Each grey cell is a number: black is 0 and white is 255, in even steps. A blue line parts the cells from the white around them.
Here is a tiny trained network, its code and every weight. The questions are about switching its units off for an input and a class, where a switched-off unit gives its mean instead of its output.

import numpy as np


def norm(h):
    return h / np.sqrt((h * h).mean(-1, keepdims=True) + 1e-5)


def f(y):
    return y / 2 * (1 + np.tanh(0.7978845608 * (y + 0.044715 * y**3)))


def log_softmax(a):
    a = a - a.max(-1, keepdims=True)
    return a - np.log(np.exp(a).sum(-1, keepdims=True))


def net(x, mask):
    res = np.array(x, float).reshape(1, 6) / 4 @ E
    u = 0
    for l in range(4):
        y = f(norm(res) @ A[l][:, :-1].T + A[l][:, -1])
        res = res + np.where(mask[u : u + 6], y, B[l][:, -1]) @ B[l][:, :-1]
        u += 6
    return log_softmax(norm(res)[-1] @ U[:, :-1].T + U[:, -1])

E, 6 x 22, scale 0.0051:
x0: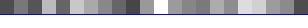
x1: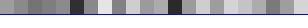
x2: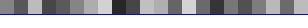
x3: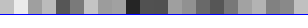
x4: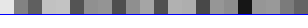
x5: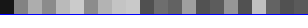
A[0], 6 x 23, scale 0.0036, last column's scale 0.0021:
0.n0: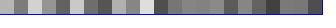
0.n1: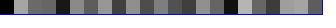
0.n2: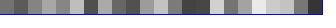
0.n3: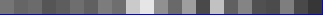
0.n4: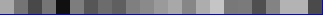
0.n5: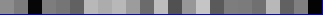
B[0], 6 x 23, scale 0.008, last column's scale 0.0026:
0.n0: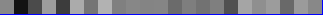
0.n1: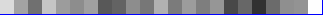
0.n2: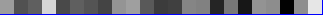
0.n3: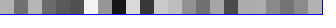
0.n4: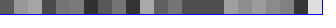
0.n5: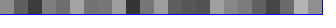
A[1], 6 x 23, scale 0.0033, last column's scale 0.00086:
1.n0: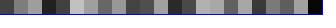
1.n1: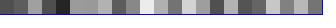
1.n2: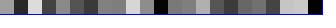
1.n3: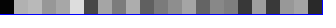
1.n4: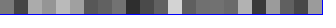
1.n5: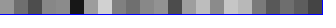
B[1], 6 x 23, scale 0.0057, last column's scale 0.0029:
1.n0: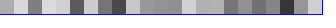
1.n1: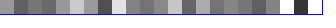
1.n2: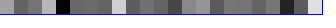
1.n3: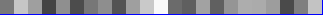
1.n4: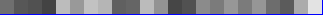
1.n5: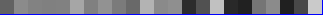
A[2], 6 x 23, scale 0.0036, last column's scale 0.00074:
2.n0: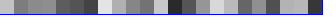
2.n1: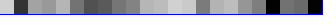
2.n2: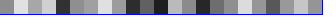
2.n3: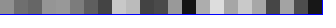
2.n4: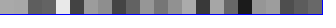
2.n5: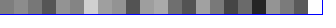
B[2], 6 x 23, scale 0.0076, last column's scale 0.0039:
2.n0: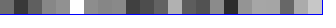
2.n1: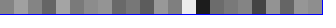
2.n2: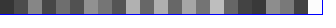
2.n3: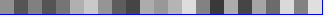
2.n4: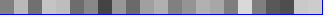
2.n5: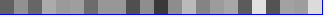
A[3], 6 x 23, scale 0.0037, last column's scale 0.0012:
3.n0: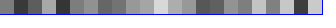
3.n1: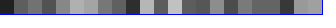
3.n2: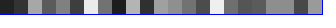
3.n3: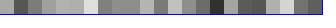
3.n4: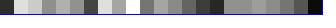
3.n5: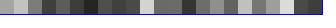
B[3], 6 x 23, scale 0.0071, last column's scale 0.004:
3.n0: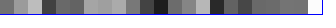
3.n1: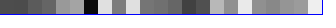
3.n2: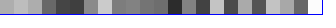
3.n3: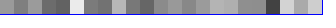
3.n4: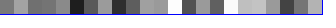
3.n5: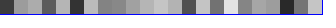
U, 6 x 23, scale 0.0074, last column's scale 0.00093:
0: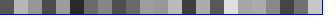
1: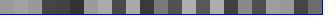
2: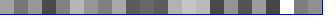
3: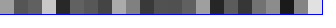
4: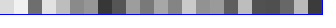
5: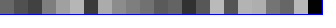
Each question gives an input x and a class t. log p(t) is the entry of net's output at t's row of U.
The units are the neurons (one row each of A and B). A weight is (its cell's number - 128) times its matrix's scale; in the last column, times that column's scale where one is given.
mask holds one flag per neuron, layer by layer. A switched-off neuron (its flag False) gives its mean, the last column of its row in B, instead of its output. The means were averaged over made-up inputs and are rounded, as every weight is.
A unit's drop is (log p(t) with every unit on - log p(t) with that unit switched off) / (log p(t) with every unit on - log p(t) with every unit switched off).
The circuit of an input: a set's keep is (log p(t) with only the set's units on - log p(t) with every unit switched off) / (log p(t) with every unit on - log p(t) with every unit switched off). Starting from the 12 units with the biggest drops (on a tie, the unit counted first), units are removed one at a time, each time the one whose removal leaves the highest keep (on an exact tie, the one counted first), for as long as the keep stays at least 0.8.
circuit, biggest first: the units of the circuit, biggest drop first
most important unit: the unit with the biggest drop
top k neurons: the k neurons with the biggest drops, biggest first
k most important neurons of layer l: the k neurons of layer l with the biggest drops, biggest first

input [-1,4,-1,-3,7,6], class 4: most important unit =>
2.n4
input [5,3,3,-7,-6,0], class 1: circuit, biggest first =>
(0.n3 3.n2)
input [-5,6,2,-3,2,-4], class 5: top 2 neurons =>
(2.n0 0.n2)
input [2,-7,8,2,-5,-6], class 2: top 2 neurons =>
(1.n1 1.n5)
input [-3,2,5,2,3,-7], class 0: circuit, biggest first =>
(3.n5 0.n4)
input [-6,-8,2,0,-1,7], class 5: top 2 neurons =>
(3.n1 0.n0)
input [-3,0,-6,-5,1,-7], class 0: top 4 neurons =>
(0.n4 3.n5 1.n1 2.n2)
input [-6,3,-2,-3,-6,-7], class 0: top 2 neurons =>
(0.n4 3.n5)
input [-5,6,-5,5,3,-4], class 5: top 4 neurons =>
(2.n0 0.n2 1.n1 1.n5)
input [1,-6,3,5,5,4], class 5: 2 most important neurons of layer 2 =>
(2.n4 2.n2)
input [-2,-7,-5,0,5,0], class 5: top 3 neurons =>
(1.n4 3.n1 1.n1)
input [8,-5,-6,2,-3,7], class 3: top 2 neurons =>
(0.n2 3.n5)
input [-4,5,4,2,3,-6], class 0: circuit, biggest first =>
(0.n4 3.n5)
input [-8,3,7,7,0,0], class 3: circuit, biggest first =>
(1.n2)
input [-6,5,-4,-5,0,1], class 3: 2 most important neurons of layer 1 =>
(1.n2 1.n1)
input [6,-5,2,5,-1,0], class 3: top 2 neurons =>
(0.n2 0.n3)
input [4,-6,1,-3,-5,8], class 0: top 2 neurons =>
(3.n4 1.n3)
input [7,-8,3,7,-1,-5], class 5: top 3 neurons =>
(3.n1 1.n4 0.n3)
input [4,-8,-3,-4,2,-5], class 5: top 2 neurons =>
(3.n1 1.n4)
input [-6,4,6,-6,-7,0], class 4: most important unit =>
1.n0
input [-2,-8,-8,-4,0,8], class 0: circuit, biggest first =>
(1.n3 3.n4)
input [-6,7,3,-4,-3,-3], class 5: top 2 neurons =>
(2.n0 0.n2)
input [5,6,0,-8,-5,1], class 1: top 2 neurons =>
(0.n3 3.n2)
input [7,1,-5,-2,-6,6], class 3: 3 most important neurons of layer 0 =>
(0.n2 0.n1 0.n4)
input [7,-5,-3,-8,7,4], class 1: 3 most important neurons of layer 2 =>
(2.n5 2.n1 2.n0)
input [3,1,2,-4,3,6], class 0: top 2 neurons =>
(3.n4 2.n2)
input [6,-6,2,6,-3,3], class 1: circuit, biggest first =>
(2.n2)
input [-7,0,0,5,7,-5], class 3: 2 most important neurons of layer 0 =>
(0.n1 0.n3)
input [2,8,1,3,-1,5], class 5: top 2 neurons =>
(2.n0 0.n5)
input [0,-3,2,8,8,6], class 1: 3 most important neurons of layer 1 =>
(1.n0 1.n5 1.n4)
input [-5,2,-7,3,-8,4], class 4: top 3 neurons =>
(1.n0 0.n1 1.n1)
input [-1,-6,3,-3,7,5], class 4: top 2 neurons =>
(2.n4 0.n4)
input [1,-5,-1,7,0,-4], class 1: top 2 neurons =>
(2.n2 3.n2)
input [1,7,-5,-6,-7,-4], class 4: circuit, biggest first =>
(0.n1)
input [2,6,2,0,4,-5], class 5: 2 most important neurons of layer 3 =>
(3.n1 3.n4)
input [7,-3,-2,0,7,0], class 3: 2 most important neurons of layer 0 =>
(0.n2 0.n1)
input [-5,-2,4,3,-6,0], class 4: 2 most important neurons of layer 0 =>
(0.n1 0.n2)
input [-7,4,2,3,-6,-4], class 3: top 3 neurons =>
(1.n2 2.n4 3.n2)
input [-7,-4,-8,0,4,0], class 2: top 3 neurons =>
(2.n3 0.n2 3.n3)
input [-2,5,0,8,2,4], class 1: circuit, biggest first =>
(2.n2)
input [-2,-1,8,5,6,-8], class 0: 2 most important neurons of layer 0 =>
(0.n4 0.n1)
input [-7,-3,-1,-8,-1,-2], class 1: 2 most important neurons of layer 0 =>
(0.n3 0.n2)
